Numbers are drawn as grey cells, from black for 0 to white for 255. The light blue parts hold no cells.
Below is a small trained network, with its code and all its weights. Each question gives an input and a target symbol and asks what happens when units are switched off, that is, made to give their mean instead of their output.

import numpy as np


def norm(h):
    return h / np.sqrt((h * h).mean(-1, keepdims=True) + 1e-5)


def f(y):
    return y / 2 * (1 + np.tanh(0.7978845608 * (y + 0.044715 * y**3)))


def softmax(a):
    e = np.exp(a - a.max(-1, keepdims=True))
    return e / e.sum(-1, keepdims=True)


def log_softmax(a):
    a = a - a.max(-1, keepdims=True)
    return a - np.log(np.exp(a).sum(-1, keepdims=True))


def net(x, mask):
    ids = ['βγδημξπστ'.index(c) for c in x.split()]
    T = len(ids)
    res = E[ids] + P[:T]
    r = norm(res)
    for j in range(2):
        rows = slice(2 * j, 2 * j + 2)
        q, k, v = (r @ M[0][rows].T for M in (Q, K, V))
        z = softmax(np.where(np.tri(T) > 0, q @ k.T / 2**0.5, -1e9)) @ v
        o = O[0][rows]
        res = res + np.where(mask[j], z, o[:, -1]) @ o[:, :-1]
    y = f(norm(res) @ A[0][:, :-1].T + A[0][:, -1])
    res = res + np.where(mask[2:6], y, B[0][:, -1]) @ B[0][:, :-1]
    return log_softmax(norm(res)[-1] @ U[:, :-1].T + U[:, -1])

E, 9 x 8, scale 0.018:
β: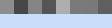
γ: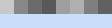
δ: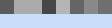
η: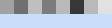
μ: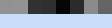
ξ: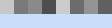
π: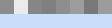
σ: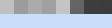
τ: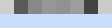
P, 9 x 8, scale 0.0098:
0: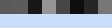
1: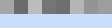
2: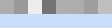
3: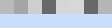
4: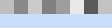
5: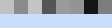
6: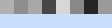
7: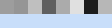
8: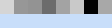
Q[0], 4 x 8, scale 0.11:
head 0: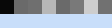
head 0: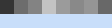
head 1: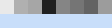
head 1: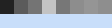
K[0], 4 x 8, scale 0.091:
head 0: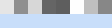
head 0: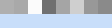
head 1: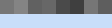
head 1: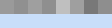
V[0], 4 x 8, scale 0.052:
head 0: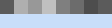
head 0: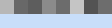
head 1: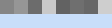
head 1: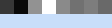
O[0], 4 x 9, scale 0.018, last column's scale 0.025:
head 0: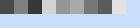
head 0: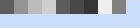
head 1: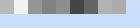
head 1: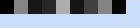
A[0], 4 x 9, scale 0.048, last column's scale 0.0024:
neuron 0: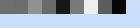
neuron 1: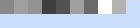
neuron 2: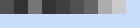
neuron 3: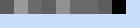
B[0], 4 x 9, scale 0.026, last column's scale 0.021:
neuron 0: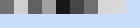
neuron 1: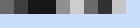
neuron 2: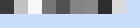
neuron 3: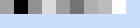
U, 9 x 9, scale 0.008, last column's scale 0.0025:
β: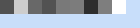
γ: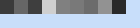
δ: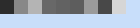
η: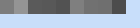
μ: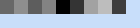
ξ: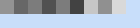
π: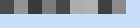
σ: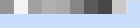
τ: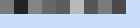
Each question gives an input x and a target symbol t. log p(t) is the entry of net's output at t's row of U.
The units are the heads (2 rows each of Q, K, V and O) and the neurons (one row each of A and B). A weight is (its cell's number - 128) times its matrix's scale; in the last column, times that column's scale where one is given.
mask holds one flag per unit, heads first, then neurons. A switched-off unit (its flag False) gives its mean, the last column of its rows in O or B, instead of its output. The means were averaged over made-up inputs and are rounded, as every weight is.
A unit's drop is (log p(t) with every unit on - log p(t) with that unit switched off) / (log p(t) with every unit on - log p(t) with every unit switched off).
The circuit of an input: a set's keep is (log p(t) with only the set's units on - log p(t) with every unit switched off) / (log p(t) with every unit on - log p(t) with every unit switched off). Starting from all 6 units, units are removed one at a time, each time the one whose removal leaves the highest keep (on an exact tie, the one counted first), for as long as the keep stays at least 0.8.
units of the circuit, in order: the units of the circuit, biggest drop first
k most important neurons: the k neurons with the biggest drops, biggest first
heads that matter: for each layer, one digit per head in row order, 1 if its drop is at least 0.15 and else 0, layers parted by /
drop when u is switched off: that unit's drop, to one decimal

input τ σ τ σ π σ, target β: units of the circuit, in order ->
[head 1]
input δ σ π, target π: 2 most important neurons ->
[neuron 3; neuron 0]
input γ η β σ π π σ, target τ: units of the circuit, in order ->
[head 0; neuron 1]
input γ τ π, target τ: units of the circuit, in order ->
[head 0; neuron 1]
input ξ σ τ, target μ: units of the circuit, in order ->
[head 1; neuron 0; head 0]
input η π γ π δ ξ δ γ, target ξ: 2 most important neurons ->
[neuron 3; neuron 1]
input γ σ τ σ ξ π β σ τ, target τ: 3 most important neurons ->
[neuron 1; neuron 0; neuron 2]
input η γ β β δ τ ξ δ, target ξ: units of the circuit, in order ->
[head 1; head 0; neuron 3]
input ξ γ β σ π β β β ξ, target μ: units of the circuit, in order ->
[head 1; neuron 0; head 0]
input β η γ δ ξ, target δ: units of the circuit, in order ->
[head 1; neuron 2]
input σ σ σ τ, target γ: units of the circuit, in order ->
[head 0; head 1]
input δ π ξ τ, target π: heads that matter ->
10
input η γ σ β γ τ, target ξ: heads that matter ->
11
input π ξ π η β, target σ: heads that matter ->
01
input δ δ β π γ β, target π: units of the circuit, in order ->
[head 0]
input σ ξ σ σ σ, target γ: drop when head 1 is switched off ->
0.5
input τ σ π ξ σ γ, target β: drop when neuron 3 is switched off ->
0.0
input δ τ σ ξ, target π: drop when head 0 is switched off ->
0.9
